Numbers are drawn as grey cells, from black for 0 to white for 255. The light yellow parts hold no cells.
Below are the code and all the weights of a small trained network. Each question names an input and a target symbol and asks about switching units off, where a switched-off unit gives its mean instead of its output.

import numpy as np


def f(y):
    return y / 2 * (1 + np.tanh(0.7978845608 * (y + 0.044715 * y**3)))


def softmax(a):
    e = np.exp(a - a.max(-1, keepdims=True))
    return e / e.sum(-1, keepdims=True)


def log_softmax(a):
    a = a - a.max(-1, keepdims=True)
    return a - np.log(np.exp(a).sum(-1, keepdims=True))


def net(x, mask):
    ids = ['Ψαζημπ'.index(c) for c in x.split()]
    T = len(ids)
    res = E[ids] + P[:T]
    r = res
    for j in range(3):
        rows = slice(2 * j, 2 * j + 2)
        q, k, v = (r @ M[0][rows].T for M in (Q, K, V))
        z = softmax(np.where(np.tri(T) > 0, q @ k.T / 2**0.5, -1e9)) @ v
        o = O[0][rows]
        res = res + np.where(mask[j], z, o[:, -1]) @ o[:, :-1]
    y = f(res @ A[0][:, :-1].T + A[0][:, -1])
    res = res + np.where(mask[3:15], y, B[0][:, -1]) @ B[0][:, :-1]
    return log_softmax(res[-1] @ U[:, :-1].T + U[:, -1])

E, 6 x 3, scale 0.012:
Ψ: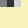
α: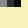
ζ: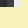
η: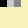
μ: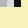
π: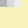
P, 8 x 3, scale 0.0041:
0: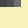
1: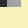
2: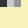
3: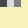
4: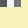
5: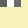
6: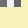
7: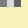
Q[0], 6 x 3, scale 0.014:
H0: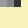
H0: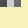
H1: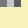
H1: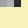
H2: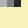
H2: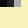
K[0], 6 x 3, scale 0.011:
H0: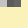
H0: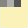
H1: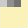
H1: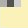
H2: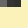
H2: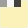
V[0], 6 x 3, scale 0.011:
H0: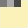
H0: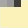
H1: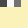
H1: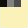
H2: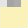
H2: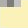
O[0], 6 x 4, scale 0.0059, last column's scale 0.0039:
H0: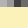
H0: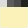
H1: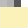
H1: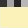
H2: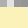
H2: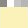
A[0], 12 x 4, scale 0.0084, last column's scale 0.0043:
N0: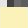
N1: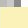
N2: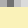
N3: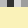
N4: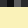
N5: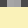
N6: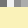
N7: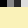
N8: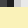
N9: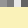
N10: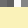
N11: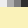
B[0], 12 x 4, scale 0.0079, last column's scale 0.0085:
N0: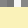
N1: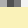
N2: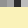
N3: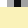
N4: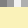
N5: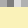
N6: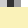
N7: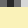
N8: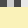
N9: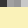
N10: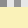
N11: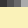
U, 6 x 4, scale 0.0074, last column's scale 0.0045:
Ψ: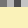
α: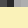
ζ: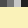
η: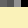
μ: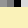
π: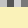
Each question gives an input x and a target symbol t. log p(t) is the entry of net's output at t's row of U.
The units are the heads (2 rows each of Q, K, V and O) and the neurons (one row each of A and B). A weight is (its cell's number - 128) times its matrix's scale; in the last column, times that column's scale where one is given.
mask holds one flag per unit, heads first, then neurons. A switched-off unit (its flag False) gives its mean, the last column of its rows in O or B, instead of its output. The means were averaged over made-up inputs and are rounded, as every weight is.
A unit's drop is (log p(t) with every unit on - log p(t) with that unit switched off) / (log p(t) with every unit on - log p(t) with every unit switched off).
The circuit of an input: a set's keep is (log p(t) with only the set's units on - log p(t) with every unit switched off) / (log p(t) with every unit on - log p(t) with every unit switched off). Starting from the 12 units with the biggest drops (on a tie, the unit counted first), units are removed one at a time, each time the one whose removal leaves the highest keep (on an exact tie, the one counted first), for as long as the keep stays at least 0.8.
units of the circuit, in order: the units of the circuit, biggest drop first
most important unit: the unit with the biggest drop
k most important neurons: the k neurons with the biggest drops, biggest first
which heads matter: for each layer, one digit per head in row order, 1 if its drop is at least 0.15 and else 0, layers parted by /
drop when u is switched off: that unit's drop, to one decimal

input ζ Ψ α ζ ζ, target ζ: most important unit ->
H0
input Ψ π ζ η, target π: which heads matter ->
001
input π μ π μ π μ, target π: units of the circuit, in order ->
(H1; N6; H2)
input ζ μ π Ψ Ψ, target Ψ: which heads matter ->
100
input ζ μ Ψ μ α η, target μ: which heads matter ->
101
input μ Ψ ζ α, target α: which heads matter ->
001
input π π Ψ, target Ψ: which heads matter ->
010
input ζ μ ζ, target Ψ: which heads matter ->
000
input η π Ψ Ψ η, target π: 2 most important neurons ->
(N6; N8)
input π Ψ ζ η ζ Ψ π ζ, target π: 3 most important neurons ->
(N6; N8; N5)
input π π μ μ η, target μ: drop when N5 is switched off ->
0.2
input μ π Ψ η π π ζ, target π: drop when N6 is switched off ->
0.4
